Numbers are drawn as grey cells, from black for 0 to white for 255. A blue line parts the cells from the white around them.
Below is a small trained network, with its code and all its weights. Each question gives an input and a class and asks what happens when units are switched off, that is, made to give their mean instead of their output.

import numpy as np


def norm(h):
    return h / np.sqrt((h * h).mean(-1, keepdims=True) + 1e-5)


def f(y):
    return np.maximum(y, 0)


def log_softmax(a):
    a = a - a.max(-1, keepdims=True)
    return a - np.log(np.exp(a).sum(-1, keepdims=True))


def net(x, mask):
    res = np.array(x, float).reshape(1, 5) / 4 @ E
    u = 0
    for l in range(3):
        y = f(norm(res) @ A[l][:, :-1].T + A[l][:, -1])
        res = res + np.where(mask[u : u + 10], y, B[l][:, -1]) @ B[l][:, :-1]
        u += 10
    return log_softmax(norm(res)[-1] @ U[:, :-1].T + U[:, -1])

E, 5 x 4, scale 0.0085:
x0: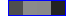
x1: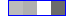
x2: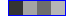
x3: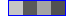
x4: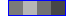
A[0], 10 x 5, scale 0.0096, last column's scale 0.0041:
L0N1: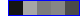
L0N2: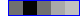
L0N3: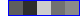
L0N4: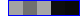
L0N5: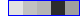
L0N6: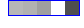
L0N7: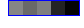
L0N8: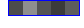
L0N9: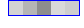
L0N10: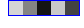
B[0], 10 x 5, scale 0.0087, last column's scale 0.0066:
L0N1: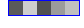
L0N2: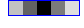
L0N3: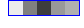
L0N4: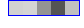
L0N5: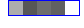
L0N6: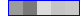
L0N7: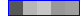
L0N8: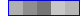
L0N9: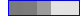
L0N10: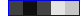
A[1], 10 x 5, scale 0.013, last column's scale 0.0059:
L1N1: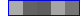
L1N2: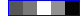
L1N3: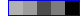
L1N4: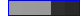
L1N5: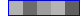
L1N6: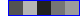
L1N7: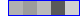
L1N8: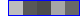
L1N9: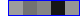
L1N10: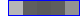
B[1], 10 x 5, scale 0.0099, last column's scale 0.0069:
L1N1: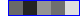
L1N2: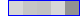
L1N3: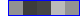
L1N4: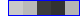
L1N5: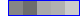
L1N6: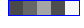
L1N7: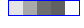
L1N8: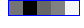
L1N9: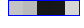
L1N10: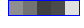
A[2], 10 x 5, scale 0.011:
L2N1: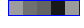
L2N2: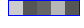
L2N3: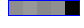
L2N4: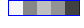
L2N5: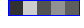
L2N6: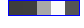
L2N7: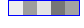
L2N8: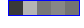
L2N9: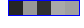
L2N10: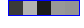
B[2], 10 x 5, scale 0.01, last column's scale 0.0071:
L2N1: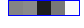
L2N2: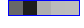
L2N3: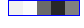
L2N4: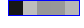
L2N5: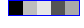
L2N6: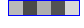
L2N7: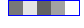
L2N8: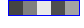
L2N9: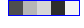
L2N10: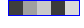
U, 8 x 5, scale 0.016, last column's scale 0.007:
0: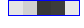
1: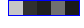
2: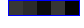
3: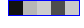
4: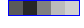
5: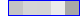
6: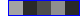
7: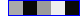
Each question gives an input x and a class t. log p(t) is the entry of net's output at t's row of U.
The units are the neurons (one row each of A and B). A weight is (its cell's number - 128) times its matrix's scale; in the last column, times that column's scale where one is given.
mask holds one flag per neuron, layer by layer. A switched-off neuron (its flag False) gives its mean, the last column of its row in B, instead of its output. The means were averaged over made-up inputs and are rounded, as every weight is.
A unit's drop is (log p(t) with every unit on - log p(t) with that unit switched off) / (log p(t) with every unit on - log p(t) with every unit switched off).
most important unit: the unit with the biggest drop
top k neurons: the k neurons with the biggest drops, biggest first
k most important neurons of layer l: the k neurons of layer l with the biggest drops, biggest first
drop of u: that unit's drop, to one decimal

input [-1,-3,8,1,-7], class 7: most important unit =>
L1N9
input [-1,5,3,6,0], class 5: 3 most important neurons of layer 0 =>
[L0N9, L0N2, L0N6]
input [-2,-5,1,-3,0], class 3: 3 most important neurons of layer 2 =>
[L2N9, L2N10, L2N1]
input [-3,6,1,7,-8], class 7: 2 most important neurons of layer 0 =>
[L0N3, L0N4]
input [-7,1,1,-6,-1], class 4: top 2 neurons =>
[L0N10, L1N7]
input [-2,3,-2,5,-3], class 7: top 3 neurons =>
[L0N9, L2N2, L1N5]
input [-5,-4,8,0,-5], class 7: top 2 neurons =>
[L0N6, L2N6]
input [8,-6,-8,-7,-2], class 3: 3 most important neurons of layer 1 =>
[L1N7, L1N9, L1N4]
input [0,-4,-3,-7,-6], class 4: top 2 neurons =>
[L1N9, L0N10]
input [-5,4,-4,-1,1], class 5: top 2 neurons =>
[L0N2, L0N6]
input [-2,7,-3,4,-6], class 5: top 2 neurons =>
[L2N7, L0N10]
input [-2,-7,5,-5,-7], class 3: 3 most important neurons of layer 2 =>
[L2N9, L2N10, L2N1]
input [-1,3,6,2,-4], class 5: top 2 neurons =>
[L0N6, L0N10]
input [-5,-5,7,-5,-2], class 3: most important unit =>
L2N9
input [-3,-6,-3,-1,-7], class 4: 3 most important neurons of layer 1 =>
[L1N9, L1N7, L1N4]
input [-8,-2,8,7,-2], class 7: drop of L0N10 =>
-0.1
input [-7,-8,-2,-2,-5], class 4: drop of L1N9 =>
0.1
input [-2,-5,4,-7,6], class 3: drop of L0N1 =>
0.0
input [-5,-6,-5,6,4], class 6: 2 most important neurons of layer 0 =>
[L0N10, L0N1]
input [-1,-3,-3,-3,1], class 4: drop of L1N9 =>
0.2
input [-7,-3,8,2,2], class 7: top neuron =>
[L0N6]
